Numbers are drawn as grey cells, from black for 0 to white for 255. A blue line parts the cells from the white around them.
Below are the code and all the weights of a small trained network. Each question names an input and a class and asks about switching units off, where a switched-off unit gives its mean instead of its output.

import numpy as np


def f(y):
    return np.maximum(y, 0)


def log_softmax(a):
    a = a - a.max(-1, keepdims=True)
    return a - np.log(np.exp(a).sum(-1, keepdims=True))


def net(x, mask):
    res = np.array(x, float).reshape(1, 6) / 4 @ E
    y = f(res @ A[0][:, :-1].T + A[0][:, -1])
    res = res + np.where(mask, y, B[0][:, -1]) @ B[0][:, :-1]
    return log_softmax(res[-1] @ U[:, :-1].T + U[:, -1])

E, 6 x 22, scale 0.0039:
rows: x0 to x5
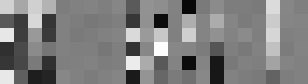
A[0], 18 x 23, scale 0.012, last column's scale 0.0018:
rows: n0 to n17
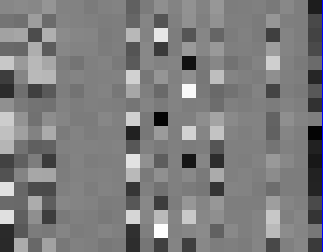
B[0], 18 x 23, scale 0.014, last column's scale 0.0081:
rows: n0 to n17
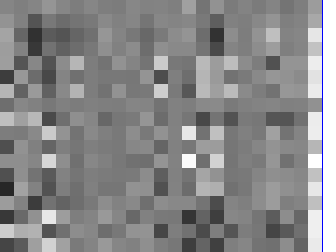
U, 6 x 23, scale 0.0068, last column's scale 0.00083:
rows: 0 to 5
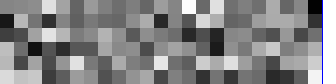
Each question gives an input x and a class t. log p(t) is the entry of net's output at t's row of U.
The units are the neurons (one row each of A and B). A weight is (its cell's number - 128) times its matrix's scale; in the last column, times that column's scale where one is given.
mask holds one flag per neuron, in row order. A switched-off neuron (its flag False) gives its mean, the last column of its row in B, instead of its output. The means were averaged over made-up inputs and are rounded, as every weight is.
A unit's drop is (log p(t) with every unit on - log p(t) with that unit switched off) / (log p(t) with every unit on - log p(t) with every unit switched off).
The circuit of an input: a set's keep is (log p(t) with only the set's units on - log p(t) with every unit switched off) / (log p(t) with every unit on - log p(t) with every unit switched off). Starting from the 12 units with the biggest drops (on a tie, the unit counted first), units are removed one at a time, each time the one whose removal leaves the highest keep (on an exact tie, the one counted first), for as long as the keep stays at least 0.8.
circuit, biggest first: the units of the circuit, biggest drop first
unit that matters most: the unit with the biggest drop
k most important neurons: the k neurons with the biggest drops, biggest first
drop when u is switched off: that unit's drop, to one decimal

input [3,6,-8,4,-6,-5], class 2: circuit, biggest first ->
(n17)
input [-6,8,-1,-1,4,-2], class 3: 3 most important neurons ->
(n3, n14, n4)
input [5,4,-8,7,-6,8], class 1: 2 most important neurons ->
(n13, n15)
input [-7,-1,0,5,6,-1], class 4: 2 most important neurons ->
(n6, n9)
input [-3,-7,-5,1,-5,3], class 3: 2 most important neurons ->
(n2, n11)
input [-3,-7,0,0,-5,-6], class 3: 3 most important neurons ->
(n2, n13, n11)
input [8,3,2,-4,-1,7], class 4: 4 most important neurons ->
(n4, n5, n12, n2)
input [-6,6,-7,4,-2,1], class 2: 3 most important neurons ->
(n17, n2, n4)
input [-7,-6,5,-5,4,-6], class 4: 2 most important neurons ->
(n6, n13)
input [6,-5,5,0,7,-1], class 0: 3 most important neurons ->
(n11, n6, n17)
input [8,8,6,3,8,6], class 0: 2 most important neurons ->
(n11, n2)
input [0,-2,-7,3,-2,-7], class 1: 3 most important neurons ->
(n5, n15, n12)
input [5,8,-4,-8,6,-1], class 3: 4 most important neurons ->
(n3, n14, n16, n1)
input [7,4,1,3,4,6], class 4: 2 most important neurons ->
(n4, n5)
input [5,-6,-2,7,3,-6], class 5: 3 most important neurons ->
(n16, n13, n6)
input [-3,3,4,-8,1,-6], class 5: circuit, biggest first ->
(n8)
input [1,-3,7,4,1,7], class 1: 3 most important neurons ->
(n13, n17, n10)
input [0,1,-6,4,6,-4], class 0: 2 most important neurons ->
(n11, n15)
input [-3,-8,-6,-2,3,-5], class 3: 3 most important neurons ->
(n2, n15, n13)
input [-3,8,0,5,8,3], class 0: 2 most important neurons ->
(n11, n2)
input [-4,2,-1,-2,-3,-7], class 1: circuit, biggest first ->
(n5)
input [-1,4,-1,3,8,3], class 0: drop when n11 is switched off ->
1.3
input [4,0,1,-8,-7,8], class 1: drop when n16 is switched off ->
0.6
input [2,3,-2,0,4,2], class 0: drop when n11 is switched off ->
0.8
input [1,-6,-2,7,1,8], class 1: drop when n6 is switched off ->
0.0
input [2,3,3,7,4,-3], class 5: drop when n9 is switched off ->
0.1
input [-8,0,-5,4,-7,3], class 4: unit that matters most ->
n6
